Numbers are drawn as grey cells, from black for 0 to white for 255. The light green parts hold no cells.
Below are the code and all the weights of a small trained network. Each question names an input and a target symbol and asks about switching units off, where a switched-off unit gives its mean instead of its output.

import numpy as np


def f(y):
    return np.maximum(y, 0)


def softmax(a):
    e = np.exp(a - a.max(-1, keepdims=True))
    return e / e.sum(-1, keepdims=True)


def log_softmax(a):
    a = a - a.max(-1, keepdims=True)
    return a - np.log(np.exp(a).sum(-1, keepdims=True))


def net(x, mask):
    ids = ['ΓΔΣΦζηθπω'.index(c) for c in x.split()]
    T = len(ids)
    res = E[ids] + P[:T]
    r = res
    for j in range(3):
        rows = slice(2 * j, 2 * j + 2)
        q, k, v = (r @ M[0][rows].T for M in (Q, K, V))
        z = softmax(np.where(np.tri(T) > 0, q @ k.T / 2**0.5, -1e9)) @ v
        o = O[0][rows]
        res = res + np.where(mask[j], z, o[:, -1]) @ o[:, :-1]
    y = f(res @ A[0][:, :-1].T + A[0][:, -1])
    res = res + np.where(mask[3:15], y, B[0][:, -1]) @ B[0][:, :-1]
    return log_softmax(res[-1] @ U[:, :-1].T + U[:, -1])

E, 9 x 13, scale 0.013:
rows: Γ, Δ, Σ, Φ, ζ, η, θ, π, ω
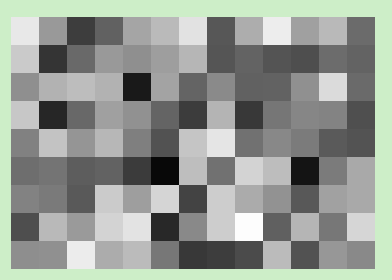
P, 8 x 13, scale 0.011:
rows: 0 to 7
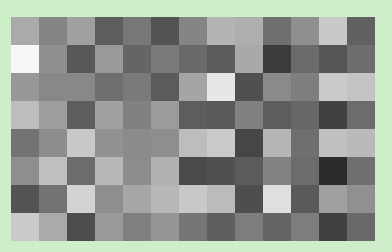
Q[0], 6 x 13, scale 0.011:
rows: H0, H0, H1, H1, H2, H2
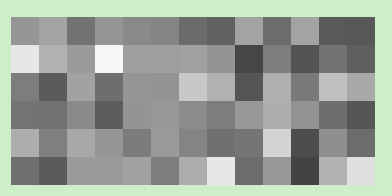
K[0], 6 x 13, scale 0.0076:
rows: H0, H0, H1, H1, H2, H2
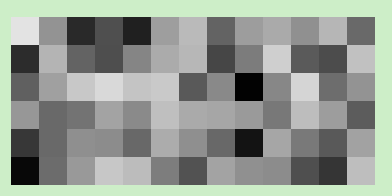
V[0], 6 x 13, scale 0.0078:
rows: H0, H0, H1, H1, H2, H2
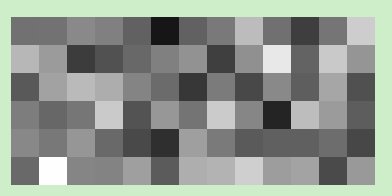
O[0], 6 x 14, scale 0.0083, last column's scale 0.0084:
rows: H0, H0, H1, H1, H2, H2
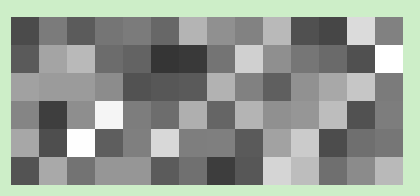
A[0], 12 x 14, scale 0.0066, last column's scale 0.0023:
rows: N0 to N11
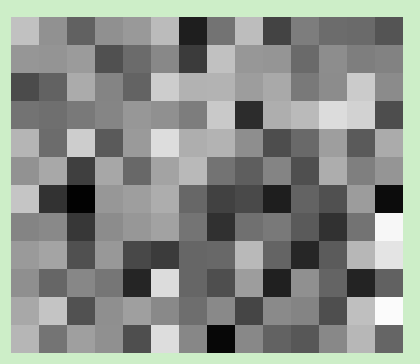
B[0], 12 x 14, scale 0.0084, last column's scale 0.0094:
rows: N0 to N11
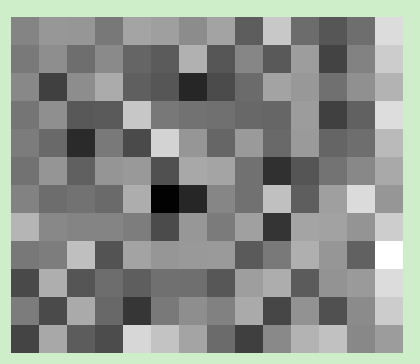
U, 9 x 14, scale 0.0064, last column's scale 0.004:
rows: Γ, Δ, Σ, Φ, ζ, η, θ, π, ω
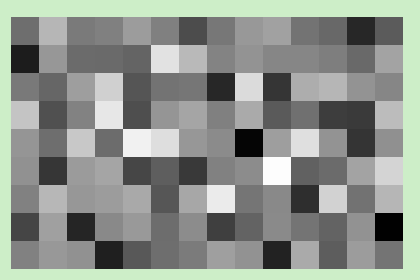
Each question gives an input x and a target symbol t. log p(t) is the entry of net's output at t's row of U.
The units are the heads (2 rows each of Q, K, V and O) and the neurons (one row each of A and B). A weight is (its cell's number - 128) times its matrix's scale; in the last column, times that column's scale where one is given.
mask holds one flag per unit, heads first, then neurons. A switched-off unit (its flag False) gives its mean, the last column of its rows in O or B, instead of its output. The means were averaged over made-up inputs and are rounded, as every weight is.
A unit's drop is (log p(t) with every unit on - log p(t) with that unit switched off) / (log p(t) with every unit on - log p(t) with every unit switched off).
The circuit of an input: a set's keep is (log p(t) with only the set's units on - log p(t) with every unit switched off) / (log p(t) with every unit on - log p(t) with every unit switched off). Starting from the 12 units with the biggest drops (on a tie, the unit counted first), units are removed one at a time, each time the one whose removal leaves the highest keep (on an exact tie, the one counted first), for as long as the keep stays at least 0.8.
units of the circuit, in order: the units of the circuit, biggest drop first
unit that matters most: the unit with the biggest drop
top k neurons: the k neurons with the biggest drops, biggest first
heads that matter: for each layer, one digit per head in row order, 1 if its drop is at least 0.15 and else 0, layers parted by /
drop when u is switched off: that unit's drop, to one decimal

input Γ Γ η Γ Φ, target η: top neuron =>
(N2)
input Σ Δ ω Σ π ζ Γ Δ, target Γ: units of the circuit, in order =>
(H0, N9)
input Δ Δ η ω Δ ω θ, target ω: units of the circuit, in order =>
(H1, N1)
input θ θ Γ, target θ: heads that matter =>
001
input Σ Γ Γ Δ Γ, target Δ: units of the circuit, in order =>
(H2, N4)
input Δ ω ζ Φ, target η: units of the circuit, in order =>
(N6, H0)
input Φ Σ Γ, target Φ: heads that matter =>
001
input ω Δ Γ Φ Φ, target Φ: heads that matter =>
001
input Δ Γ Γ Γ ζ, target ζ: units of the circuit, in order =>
(H2, H0)
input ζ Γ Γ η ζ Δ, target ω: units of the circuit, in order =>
(H1, N7)
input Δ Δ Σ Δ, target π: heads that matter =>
100
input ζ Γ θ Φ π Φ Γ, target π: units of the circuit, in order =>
(H2, N8)
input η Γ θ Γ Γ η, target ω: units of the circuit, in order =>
(H1, N8, N7)
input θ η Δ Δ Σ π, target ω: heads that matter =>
110
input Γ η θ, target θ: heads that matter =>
011
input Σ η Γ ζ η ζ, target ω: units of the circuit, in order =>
(H1, N10, N7)
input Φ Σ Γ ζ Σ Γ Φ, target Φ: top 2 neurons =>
(N4, N8)
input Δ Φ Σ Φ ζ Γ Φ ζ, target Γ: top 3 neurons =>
(N9, N0, N10)
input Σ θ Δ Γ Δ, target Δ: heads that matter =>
101
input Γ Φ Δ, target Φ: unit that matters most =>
N4
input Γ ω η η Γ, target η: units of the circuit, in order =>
(H0, N2)
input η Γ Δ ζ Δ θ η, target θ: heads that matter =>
001
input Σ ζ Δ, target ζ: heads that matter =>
101
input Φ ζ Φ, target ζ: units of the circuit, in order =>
(H0)
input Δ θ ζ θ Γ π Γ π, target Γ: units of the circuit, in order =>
(H0, N0)
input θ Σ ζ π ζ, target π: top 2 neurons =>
(N3, N8)
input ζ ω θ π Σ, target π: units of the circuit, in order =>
(H0, H2)
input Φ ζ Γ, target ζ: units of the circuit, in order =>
(H2)
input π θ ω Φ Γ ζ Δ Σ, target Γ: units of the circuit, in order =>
(H0, N0)
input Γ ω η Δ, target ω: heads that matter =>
110
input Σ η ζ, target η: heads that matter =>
101
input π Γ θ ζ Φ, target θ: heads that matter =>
011
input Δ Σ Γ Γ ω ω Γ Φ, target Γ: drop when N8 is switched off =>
0.0
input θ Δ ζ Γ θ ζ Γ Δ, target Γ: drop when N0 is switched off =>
0.2
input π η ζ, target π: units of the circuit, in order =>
(H2)
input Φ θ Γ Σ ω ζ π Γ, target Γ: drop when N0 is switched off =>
0.1
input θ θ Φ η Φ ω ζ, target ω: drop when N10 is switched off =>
0.1
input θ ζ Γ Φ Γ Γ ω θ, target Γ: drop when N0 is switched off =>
0.2
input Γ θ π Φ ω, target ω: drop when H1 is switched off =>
1.0
